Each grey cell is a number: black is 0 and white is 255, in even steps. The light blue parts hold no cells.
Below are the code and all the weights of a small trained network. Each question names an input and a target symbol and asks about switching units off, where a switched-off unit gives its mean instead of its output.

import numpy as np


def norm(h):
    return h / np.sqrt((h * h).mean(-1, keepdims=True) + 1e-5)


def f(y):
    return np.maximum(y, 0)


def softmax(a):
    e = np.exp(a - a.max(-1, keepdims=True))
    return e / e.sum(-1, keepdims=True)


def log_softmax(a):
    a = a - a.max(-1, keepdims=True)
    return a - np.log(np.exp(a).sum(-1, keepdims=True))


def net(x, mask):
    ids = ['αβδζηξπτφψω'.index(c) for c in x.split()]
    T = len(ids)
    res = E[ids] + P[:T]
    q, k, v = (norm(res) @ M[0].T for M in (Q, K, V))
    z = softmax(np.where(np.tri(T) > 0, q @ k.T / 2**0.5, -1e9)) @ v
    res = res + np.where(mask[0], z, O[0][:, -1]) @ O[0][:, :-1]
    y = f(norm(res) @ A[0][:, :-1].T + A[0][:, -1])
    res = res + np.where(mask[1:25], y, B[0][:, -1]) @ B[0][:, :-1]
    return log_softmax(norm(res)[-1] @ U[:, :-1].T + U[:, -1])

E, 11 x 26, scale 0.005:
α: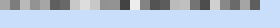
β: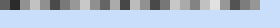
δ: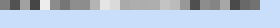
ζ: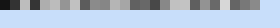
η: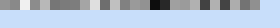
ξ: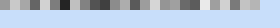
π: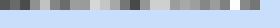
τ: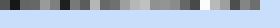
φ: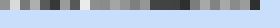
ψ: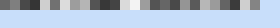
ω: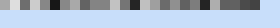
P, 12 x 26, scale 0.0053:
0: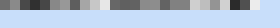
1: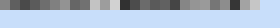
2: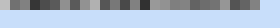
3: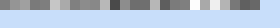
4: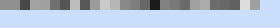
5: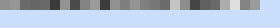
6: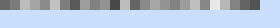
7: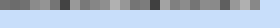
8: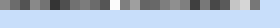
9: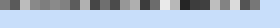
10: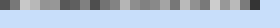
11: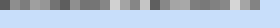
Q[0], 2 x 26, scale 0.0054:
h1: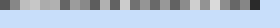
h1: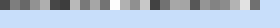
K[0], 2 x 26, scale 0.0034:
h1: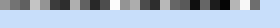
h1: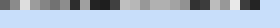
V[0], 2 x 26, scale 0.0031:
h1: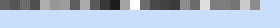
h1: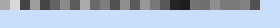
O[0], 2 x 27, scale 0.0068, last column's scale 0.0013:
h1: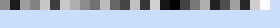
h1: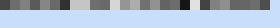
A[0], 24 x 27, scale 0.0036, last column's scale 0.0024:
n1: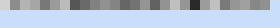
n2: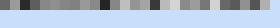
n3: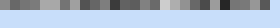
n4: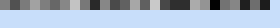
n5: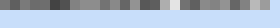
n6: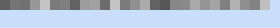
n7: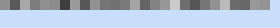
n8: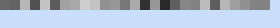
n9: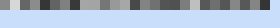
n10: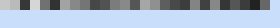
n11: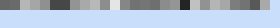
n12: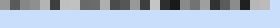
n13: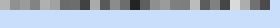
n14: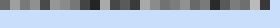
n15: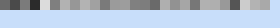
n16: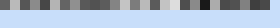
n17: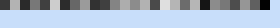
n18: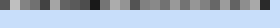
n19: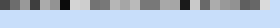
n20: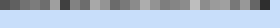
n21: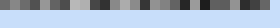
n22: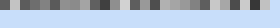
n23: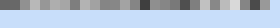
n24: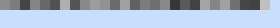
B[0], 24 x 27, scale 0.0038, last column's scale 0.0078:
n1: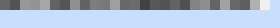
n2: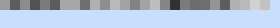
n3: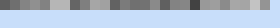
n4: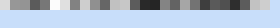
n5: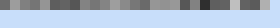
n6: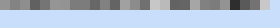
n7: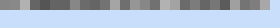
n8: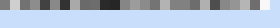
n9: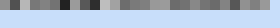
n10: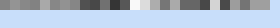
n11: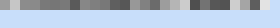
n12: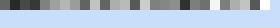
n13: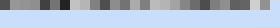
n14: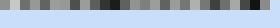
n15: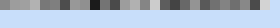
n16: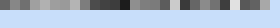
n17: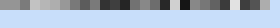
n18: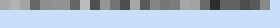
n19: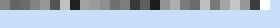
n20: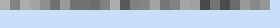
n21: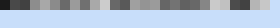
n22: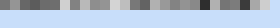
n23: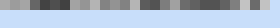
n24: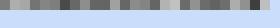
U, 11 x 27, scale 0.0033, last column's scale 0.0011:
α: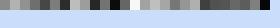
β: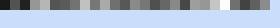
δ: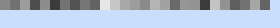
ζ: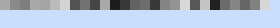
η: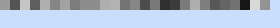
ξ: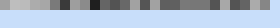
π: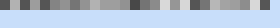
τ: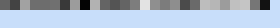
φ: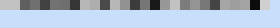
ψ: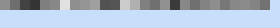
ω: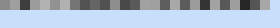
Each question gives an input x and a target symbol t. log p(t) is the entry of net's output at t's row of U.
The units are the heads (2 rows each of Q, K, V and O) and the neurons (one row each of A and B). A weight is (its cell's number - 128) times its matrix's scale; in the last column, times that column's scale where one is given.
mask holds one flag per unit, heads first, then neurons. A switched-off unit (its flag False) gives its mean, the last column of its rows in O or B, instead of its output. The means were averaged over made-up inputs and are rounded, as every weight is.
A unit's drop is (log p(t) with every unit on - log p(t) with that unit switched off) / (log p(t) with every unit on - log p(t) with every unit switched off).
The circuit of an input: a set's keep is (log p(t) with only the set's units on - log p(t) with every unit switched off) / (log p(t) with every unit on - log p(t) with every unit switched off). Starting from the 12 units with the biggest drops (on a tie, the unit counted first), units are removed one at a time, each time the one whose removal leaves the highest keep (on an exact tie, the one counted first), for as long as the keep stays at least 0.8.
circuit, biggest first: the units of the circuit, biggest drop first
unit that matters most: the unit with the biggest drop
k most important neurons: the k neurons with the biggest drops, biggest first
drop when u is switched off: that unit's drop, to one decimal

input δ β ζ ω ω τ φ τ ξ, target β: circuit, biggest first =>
(h1, n21)
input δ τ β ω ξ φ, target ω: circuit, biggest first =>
(h1, n17, n16, n22)
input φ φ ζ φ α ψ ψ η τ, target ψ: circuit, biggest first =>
(h1, n12, n4, n8)
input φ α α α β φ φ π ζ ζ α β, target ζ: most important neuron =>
(n12)
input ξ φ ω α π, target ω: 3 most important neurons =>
(n17, n16, n22)
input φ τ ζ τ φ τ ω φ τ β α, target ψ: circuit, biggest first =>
(h1, n12, n4)
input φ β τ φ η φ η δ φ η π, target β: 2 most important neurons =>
(n21, n19)
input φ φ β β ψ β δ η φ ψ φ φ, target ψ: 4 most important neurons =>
(n12, n4, n8, n1)
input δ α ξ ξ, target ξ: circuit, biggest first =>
(h1, n12, n19, n1)
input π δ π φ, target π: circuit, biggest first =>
(h1, n22, n19)
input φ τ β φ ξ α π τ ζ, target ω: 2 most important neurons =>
(n17, n16)
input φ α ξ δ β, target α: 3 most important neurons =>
(n19, n15, n12)
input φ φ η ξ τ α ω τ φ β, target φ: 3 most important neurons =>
(n19, n11, n23)
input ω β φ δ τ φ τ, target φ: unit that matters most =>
n4
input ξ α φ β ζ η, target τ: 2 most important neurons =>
(n4, n22)
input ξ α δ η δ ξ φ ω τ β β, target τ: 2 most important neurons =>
(n12, n22)
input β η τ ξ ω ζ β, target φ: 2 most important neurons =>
(n19, n21)
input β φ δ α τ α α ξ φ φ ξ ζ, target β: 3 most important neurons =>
(n21, n19, n24)
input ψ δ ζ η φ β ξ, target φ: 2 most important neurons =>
(n19, n11)
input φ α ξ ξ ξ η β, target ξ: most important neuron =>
(n12)
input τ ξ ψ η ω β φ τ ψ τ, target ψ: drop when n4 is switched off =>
0.6
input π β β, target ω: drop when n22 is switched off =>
0.1
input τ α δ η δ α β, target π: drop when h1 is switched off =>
1.3
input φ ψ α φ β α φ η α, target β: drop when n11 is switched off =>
-0.2
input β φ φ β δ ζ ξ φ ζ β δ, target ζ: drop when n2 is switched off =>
0.1
